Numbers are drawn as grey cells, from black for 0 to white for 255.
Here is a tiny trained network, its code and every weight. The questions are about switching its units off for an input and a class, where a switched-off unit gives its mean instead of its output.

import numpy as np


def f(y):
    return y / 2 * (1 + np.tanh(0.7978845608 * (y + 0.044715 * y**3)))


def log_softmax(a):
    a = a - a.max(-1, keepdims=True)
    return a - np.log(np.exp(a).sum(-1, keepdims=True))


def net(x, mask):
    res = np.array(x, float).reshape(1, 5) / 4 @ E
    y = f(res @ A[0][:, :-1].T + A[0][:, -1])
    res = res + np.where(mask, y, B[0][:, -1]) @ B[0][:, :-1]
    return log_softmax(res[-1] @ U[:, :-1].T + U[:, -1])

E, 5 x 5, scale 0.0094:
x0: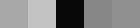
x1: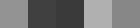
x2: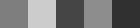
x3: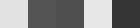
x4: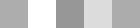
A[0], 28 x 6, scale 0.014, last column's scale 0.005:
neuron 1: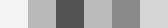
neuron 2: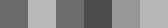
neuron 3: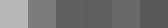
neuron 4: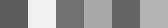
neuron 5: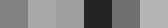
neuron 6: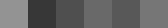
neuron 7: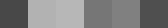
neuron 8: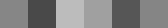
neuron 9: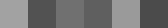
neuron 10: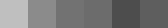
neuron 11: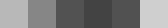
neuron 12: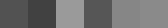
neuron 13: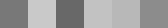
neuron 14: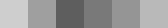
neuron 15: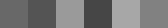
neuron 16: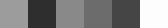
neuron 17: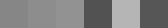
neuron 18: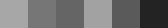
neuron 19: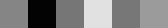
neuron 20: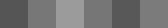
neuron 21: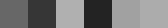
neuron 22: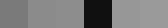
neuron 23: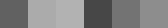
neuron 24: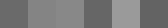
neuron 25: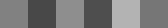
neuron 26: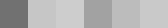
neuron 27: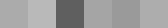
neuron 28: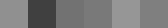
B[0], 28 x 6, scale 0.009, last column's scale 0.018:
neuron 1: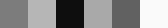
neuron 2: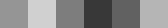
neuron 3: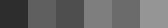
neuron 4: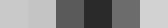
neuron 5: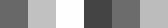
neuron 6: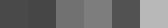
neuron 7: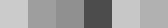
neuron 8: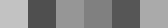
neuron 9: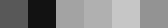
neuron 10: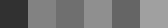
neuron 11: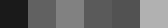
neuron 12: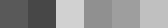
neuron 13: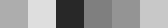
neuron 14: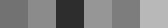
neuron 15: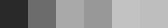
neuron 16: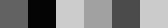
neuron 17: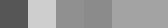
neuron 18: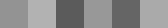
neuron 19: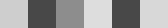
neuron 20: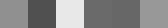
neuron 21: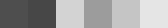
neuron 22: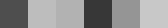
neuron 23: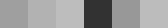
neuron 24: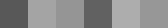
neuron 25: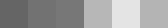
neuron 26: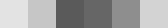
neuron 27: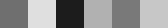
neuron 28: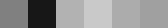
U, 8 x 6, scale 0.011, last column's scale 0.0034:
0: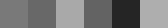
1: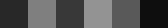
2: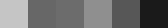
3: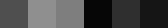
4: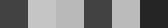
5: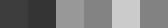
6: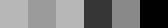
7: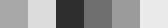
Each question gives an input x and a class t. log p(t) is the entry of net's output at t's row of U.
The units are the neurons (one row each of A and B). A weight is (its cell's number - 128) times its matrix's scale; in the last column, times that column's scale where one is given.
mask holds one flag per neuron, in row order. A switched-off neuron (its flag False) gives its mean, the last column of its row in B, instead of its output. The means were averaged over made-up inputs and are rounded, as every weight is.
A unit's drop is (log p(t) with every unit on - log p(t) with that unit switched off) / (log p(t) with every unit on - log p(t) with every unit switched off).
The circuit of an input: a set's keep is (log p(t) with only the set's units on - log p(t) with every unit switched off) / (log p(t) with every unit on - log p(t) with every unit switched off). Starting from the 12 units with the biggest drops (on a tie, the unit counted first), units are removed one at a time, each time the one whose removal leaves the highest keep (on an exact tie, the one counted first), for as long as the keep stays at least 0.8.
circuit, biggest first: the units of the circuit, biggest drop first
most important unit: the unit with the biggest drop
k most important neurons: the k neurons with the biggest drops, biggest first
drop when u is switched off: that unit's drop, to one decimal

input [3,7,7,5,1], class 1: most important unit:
neuron 11
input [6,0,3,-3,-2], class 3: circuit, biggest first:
[neuron 11; neuron 25]
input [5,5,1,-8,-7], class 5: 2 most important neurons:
[neuron 21; neuron 4]
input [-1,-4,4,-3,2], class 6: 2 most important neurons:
[neuron 1; neuron 5]
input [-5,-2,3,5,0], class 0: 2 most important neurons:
[neuron 26; neuron 13]
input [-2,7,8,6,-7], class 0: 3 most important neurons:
[neuron 16; neuron 19; neuron 27]
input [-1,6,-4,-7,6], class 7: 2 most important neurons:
[neuron 26; neuron 13]
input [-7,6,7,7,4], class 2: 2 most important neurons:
[neuron 19; neuron 8]
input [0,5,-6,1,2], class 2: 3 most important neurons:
[neuron 19; neuron 21; neuron 15]
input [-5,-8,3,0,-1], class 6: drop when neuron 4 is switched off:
-0.1
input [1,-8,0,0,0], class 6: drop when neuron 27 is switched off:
0.2
